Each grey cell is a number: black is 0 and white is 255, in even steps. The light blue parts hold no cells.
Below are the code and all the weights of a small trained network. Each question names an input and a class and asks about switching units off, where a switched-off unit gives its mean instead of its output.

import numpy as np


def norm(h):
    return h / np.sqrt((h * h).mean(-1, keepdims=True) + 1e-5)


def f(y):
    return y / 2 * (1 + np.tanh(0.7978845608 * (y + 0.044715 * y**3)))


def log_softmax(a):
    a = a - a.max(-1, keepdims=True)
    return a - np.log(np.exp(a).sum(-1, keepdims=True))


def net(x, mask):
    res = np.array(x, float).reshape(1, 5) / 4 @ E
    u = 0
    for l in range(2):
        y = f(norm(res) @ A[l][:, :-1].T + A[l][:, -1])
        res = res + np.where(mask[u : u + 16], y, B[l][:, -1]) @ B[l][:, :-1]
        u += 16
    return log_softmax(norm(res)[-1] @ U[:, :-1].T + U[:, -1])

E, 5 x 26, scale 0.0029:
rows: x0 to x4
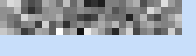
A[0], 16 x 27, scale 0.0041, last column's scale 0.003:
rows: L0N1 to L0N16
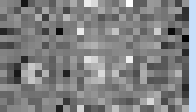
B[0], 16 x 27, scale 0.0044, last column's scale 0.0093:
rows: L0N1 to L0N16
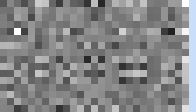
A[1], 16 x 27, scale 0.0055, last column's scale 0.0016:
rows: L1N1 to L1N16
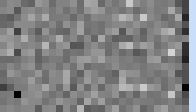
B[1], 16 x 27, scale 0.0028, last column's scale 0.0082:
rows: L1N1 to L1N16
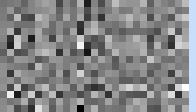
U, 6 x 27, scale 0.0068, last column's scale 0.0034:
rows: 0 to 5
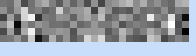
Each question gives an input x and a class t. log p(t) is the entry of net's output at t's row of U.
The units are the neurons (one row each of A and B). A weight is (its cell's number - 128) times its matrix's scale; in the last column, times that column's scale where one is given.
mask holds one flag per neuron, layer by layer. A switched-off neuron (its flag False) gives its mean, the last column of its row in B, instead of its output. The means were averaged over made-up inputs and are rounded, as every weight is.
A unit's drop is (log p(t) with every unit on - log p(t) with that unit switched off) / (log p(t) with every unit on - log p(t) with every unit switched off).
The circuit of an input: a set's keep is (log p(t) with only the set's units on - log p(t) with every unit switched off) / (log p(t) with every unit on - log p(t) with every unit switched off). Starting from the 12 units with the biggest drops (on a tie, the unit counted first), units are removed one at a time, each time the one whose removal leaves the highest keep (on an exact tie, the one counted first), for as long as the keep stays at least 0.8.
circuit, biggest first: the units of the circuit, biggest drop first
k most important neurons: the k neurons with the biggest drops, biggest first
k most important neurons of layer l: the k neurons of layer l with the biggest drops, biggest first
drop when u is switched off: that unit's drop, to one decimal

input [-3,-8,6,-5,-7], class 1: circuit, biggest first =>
L0N1, L0N9, L0N10
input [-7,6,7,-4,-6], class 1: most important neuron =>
L0N1
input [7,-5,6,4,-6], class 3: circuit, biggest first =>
L0N5, L0N16, L1N5
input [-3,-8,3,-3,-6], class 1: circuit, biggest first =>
L0N1, L0N10, L0N9
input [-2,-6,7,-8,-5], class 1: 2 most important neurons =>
L0N1, L0N9
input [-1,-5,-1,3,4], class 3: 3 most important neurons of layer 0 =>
L0N10, L0N12, L0N5
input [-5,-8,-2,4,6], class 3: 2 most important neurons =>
L0N10, L0N12
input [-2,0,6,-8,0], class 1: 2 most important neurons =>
L0N16, L0N1
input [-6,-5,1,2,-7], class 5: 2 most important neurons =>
L0N5, L0N1
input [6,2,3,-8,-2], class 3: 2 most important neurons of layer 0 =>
L0N5, L0N1
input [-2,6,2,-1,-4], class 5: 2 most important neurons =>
L0N1, L0N9
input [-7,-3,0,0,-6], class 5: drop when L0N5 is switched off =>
0.8
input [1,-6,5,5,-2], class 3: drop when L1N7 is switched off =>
0.1
